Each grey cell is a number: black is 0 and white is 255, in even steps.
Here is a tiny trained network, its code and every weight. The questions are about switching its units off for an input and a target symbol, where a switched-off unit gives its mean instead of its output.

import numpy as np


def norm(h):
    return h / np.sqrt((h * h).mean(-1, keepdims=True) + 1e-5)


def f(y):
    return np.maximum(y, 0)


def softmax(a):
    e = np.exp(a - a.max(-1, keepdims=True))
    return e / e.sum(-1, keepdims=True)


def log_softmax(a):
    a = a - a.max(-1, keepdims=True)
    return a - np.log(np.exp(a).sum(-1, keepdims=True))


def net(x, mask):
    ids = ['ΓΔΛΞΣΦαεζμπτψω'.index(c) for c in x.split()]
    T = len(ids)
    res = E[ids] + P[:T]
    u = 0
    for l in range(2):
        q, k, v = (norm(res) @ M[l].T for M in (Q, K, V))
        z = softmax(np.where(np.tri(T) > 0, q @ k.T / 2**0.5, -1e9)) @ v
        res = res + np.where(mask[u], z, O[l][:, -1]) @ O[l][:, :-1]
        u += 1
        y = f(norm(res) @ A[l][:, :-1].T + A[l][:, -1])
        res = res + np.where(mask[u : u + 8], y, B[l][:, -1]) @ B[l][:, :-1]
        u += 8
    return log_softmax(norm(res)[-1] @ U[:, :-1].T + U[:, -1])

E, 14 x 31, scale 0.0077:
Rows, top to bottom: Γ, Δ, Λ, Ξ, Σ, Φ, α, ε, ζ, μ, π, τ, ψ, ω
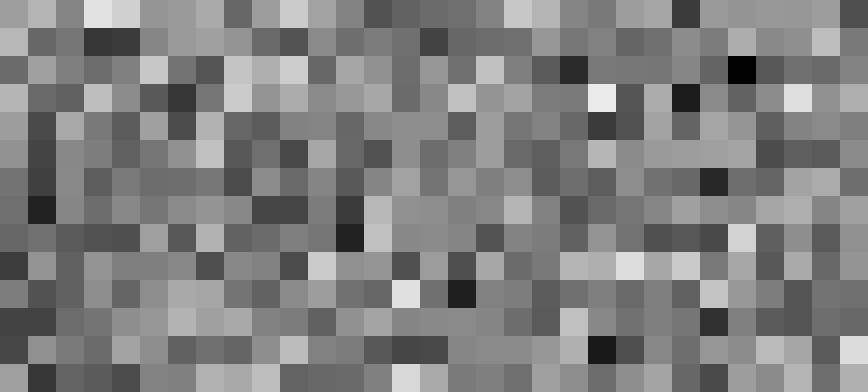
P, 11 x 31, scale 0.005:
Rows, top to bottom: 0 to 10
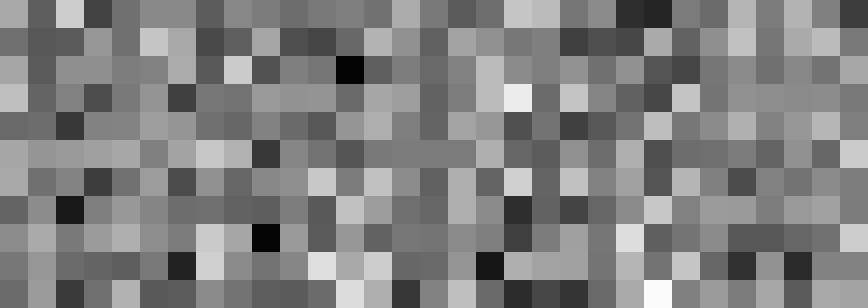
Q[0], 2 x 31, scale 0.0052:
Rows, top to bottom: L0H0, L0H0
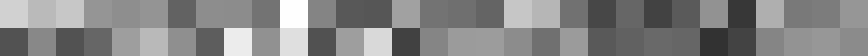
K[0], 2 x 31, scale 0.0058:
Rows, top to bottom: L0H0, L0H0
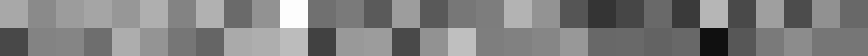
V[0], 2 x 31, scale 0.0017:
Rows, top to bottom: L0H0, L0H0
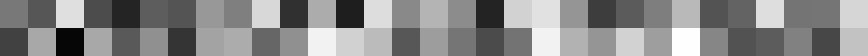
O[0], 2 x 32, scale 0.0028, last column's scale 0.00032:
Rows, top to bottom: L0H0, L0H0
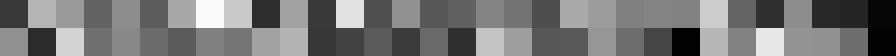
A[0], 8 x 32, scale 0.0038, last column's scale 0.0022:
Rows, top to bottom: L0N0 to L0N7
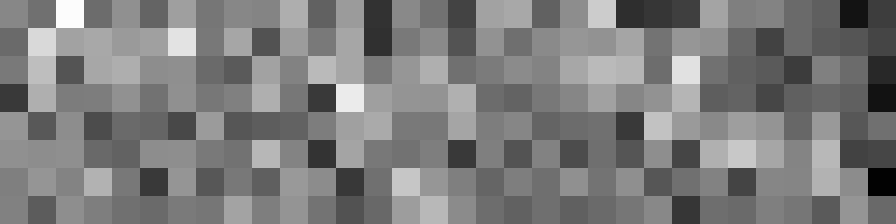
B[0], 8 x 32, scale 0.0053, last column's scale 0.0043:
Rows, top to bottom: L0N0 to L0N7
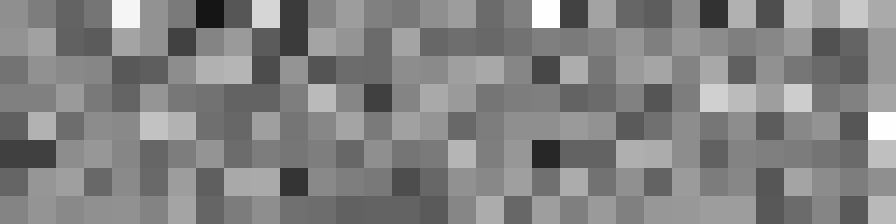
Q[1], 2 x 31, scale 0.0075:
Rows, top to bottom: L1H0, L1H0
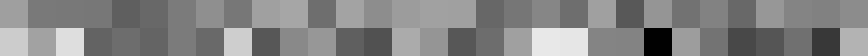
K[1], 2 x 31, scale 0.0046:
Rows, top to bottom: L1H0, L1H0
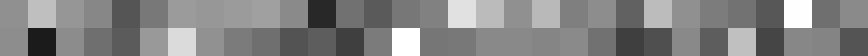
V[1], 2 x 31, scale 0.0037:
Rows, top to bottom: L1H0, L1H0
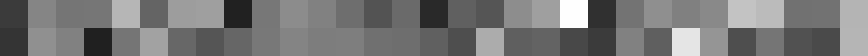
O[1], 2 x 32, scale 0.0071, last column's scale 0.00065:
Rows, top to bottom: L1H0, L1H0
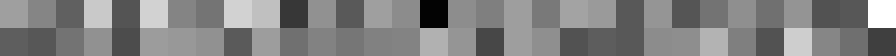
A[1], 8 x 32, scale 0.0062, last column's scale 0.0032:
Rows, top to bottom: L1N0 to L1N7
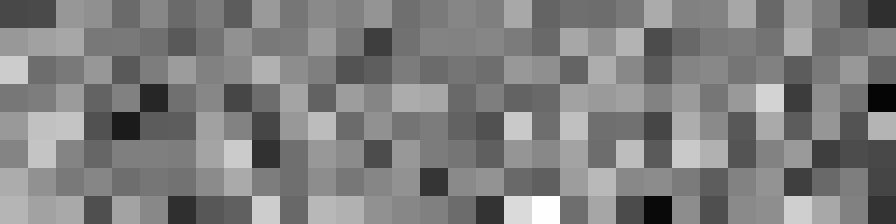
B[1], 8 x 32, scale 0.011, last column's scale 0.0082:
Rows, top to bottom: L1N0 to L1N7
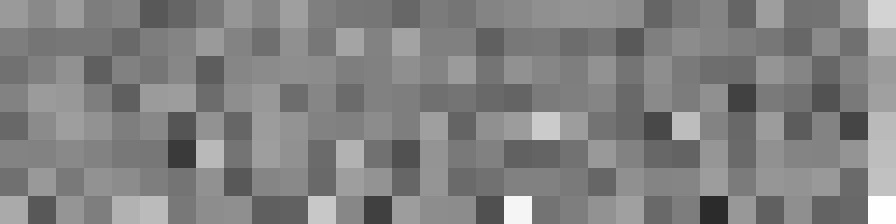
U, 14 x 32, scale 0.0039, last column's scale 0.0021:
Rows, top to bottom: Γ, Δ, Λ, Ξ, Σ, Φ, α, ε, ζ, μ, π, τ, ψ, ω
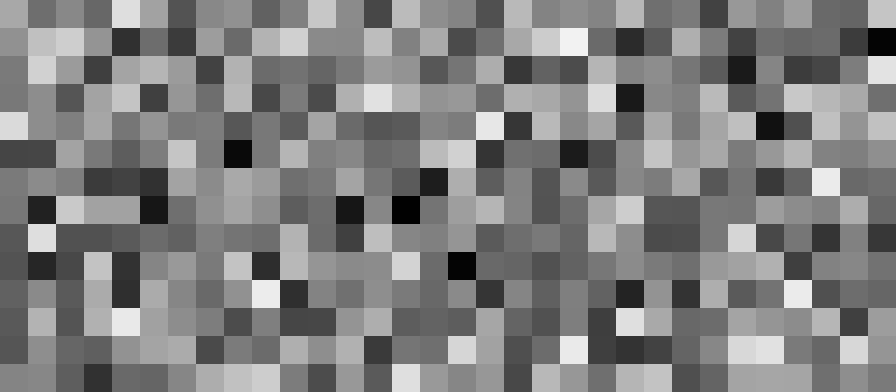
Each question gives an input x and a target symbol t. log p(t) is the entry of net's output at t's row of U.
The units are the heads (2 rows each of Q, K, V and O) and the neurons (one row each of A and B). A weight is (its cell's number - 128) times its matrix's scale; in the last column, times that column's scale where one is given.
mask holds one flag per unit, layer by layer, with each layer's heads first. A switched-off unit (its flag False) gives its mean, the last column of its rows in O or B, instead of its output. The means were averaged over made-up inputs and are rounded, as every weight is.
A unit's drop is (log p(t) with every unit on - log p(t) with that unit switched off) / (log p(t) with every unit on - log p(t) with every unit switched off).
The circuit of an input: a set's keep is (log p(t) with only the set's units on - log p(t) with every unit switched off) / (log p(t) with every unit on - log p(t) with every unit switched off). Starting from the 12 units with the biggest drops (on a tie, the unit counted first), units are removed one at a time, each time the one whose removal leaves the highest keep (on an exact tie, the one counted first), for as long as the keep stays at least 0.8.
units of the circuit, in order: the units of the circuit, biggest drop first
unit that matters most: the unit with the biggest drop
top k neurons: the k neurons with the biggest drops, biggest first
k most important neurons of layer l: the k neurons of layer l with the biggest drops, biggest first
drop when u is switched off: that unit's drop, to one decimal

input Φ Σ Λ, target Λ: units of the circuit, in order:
(L1N7 L1N4)
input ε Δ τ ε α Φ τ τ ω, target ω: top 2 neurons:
(L1N7 L1N4)
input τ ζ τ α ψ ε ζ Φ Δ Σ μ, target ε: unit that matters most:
L0H0
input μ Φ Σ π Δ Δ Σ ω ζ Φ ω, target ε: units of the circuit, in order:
(L0H0 L0N5 L1N0 L1N7)
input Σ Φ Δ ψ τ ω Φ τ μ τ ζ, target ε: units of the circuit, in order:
(L0H0 L1N0 L0N5)
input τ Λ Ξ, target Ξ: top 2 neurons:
(L1N7 L0N0)
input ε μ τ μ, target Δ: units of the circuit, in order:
(L0N2 L1N4)
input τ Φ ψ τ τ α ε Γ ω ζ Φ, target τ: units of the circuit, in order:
(L1H0 L1N6)
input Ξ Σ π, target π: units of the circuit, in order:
(L1N7 L1H0 L0N6 L1N4)
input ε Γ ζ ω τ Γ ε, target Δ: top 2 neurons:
(L1N4 L0N0)
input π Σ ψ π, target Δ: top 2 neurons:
(L0N2 L1N7)
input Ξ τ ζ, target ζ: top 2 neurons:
(L1N7 L1N4)
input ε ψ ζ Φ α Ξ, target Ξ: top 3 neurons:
(L1N7 L0N5 L1N5)
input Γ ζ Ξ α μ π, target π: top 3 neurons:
(L1N7 L0N6 L1N2)
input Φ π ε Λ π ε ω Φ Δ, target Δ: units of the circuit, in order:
(L1N7)
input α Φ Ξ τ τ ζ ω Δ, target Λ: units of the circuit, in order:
(L1H0 L1N3)
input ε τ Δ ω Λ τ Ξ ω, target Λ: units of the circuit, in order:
(L1H0 L1N3)
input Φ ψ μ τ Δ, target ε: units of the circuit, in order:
(L0N5 L1N0 L0H0)
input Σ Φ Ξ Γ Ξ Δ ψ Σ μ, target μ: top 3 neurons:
(L1N1 L1N7 L0N5)
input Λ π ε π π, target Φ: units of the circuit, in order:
(L1H0)
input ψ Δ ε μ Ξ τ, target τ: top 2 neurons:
(L1N7 L1N6)
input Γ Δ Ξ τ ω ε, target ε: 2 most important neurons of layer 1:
(L1N7 L1N1)
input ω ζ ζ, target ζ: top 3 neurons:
(L1N7 L0N7 L1N4)
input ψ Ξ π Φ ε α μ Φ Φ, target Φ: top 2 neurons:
(L1N7 L1N2)
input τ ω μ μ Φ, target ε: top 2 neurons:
(L1N0 L1N7)
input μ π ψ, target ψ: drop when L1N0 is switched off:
0.1
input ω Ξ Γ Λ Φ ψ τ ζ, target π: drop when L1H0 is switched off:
1.4
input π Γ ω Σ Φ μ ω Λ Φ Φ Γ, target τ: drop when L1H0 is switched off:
0.2
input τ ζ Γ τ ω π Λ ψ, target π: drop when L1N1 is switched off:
0.0
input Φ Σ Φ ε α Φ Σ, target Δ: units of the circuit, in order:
(L1N4)
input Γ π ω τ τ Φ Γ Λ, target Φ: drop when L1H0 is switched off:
0.4
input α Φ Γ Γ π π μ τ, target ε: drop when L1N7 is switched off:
0.1
